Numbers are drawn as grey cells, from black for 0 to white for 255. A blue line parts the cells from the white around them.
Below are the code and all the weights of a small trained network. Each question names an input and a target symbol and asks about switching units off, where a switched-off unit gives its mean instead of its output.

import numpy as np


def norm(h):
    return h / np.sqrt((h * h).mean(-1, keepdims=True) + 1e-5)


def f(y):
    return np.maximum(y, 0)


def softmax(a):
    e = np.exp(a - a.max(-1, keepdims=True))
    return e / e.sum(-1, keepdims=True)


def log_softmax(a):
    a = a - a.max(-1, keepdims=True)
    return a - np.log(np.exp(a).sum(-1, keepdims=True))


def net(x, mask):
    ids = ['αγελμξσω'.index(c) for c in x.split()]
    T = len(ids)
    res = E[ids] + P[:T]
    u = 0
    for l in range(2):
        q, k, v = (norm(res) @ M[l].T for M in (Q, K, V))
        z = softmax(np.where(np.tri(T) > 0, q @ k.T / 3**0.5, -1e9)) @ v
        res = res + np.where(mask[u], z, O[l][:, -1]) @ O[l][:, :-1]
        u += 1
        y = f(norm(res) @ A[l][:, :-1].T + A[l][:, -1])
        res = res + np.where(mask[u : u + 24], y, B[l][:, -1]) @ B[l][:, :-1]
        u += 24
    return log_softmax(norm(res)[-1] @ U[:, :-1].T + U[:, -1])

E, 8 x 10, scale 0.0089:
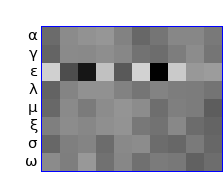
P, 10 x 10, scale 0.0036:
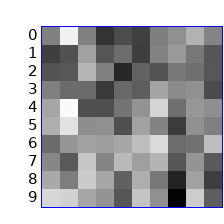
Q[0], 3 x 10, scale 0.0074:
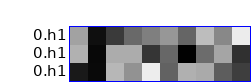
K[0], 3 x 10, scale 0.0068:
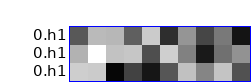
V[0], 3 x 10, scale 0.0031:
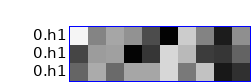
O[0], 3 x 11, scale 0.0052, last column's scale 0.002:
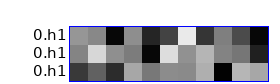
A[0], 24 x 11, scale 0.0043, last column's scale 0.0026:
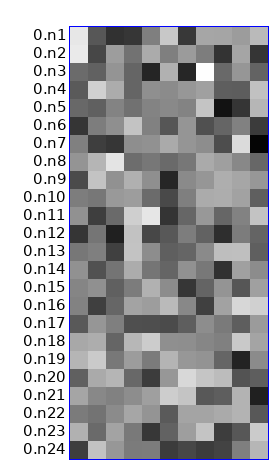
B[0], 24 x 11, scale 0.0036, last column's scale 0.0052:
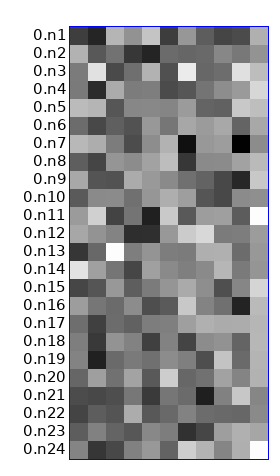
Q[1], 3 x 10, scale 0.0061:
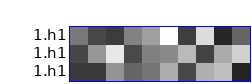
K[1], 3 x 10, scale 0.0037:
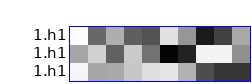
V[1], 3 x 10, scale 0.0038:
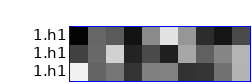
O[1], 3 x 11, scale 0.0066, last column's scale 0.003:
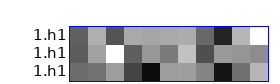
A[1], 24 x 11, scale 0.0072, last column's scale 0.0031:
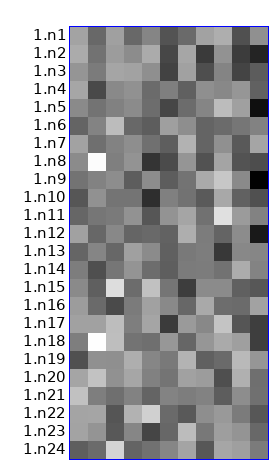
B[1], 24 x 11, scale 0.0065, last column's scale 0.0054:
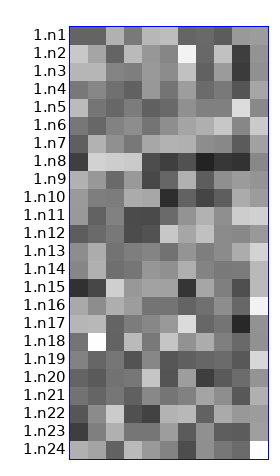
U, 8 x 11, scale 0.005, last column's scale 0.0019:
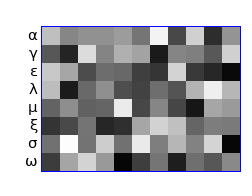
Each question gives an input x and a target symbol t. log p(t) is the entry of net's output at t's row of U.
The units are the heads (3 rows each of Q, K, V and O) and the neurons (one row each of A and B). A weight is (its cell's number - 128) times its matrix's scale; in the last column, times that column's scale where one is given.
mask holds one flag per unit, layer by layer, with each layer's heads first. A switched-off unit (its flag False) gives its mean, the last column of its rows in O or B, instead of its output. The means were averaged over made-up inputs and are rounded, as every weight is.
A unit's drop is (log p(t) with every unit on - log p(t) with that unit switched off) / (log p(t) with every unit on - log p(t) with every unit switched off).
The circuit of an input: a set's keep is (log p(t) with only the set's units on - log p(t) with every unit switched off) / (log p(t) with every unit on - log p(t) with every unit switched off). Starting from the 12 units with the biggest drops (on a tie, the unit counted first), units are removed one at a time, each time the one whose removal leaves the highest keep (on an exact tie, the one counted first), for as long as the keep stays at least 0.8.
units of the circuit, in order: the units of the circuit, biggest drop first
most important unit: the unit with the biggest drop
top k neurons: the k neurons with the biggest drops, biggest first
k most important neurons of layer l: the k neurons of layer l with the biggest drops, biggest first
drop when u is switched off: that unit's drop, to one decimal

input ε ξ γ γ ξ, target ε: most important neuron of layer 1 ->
[1.n16]
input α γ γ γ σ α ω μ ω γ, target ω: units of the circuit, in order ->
[0.h1 1.n8]
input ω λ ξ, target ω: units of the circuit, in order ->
[0.h1 1.n8]
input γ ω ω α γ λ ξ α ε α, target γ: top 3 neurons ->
[0.n3 0.n18 0.n5]
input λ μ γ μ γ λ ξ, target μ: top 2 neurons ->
[1.n20 1.n19]
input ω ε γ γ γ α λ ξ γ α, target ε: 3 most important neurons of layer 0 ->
[0.n11 0.n5 0.n1]
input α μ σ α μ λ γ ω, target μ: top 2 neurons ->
[0.n5 0.n9]
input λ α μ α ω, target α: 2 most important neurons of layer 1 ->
[1.n2 1.n24]
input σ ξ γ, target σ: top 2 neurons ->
[1.n18 0.n3]
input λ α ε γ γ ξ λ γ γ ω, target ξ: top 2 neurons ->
[0.n3 1.n24]
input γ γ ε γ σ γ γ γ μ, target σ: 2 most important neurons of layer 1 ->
[1.n22 1.n13]
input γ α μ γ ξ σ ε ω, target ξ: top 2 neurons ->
[0.n2 0.n11]
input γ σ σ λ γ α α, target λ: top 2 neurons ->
[0.n20 1.n11]
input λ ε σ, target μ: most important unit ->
0.n1
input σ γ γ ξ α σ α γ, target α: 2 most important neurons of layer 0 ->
[0.n11 0.n4]
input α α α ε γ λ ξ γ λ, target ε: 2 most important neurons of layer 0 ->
[0.n11 0.n3]
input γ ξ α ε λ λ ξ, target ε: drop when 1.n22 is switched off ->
0.0
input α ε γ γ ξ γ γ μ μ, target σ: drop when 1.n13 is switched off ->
0.1
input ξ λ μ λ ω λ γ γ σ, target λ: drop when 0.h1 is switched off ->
1.0
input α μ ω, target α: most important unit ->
0.h1
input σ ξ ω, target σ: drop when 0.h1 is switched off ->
0.7
